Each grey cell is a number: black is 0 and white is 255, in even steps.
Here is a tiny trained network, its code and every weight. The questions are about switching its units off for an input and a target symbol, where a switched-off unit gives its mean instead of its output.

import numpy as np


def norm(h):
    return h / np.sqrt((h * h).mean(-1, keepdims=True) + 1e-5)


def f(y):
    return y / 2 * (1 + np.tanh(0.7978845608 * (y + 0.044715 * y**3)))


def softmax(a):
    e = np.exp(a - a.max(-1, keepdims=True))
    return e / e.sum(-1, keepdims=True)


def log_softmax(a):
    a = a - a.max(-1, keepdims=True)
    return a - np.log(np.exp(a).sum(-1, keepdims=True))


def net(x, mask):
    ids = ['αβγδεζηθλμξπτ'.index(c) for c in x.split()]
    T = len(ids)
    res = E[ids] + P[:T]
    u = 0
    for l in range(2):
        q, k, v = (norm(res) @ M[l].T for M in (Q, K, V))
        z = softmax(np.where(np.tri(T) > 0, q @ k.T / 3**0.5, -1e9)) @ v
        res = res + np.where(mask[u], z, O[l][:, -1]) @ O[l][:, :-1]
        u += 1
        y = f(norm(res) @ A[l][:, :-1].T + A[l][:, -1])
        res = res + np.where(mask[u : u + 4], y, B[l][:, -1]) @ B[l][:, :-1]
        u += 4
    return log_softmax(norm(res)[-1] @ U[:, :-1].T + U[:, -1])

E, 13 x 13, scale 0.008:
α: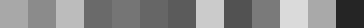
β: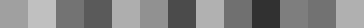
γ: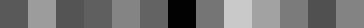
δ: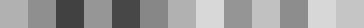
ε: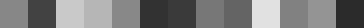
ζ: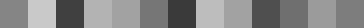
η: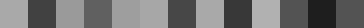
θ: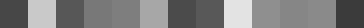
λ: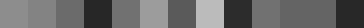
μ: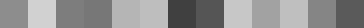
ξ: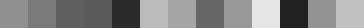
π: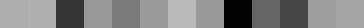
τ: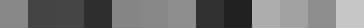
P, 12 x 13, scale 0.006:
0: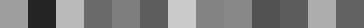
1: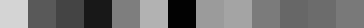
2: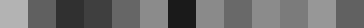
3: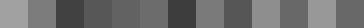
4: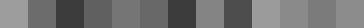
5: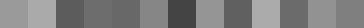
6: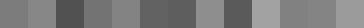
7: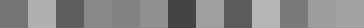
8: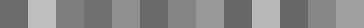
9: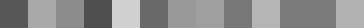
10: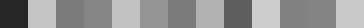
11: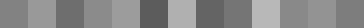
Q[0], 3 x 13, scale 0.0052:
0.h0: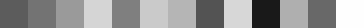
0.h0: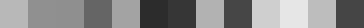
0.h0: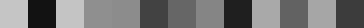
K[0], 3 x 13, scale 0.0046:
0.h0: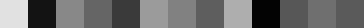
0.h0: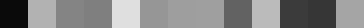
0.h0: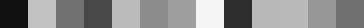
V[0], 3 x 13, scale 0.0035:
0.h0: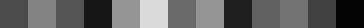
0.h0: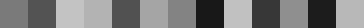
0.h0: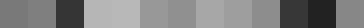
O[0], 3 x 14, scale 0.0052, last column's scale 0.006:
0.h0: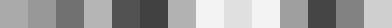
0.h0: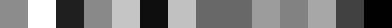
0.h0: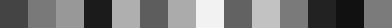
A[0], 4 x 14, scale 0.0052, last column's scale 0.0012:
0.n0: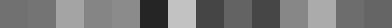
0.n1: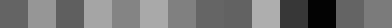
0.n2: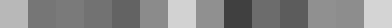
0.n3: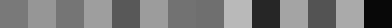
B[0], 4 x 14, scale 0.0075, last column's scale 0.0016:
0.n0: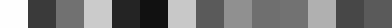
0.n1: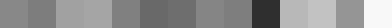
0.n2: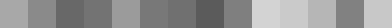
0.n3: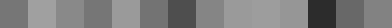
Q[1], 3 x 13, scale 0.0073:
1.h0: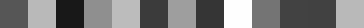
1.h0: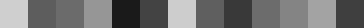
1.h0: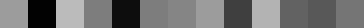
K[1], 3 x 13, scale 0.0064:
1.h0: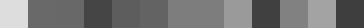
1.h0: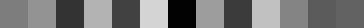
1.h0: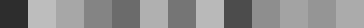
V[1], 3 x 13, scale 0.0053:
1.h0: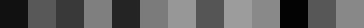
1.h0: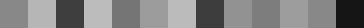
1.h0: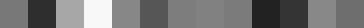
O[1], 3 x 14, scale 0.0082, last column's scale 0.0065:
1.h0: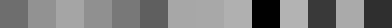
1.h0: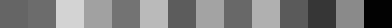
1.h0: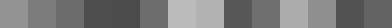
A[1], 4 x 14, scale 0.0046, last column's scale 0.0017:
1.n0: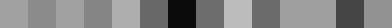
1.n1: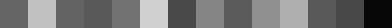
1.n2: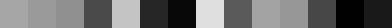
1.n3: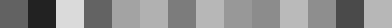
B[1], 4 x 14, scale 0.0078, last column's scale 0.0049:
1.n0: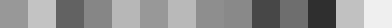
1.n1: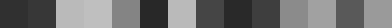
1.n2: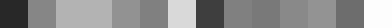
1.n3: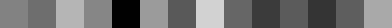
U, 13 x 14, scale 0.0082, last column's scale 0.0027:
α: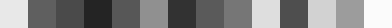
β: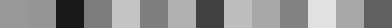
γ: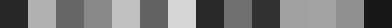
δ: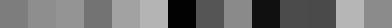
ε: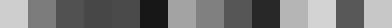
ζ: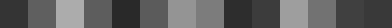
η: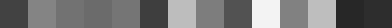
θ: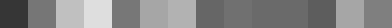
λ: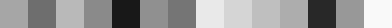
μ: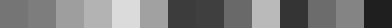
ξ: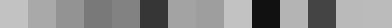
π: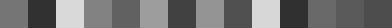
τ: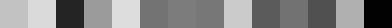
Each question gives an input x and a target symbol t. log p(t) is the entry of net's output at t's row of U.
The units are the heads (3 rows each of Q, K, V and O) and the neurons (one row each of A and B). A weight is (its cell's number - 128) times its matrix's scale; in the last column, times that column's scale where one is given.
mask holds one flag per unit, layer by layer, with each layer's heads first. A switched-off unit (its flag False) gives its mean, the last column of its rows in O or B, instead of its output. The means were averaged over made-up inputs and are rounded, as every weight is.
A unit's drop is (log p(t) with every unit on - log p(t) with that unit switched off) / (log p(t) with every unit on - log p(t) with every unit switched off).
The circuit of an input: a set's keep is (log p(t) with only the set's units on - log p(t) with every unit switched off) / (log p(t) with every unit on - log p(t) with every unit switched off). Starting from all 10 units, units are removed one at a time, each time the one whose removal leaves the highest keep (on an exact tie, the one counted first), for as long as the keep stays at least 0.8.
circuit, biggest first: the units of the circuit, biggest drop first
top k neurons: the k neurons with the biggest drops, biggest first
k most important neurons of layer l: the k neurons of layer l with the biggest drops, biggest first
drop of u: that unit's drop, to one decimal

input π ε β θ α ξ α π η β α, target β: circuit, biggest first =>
(1.h0)
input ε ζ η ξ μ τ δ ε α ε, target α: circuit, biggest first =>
(0.h0; 1.h0; 1.n2)
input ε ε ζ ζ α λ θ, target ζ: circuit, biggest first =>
(1.h0; 0.h0; 0.n0)
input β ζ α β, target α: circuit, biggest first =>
(1.h0; 0.h0)
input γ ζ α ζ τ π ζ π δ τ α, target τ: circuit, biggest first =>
(1.h0; 1.n0)
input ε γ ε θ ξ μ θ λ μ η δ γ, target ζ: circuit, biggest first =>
(1.h0; 0.h0; 0.n0)
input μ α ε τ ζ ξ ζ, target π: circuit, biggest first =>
(1.h0; 0.h0)
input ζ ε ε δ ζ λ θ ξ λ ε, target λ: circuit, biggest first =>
(0.h0; 1.n3)
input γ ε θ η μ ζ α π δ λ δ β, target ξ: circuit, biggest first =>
(1.h0; 0.h0)
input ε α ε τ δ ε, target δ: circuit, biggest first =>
(0.h0; 1.n0; 1.h0; 0.n1)
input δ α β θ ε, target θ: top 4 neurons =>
(1.n2; 0.n2; 1.n0; 1.n3)
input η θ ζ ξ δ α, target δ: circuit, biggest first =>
(0.h0; 1.h0)
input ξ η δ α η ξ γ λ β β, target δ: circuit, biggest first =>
(1.h0; 0.n2; 0.h0)
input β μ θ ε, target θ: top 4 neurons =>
(1.n2; 0.n2; 0.n0; 1.n0)
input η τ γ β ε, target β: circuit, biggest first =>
(1.h0; 1.n0)
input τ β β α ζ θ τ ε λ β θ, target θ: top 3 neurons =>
(0.n0; 1.n1; 0.n2)
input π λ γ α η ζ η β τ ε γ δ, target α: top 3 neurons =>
(1.n2; 1.n0; 0.n1)
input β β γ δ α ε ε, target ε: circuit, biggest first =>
(1.h0; 0.h0)
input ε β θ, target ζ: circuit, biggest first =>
(1.h0; 0.n0; 0.h0; 1.n1)
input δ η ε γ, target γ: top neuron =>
(1.n2)
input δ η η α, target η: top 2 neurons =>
(1.n2; 0.n1)
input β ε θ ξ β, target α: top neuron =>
(0.n2)
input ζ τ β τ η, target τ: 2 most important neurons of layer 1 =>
(1.n0; 1.n1)
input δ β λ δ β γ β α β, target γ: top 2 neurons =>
(0.n2; 0.n3)
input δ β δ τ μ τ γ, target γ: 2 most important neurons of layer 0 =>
(0.n0; 0.n2)
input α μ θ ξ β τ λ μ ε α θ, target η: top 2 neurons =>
(1.n1; 0.n0)
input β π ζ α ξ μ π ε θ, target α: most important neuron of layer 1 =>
(1.n2)
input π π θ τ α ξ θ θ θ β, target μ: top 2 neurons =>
(0.n2; 0.n0)
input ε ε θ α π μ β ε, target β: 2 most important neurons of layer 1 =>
(1.n0; 1.n1)
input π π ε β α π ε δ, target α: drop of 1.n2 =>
0.5
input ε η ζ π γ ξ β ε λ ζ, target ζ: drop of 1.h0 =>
1.0
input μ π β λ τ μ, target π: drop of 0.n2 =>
0.0
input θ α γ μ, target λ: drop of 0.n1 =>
0.1
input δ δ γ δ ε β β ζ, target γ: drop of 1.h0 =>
0.4
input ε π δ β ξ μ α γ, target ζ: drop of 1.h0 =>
1.1
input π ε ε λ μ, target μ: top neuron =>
(0.n2)
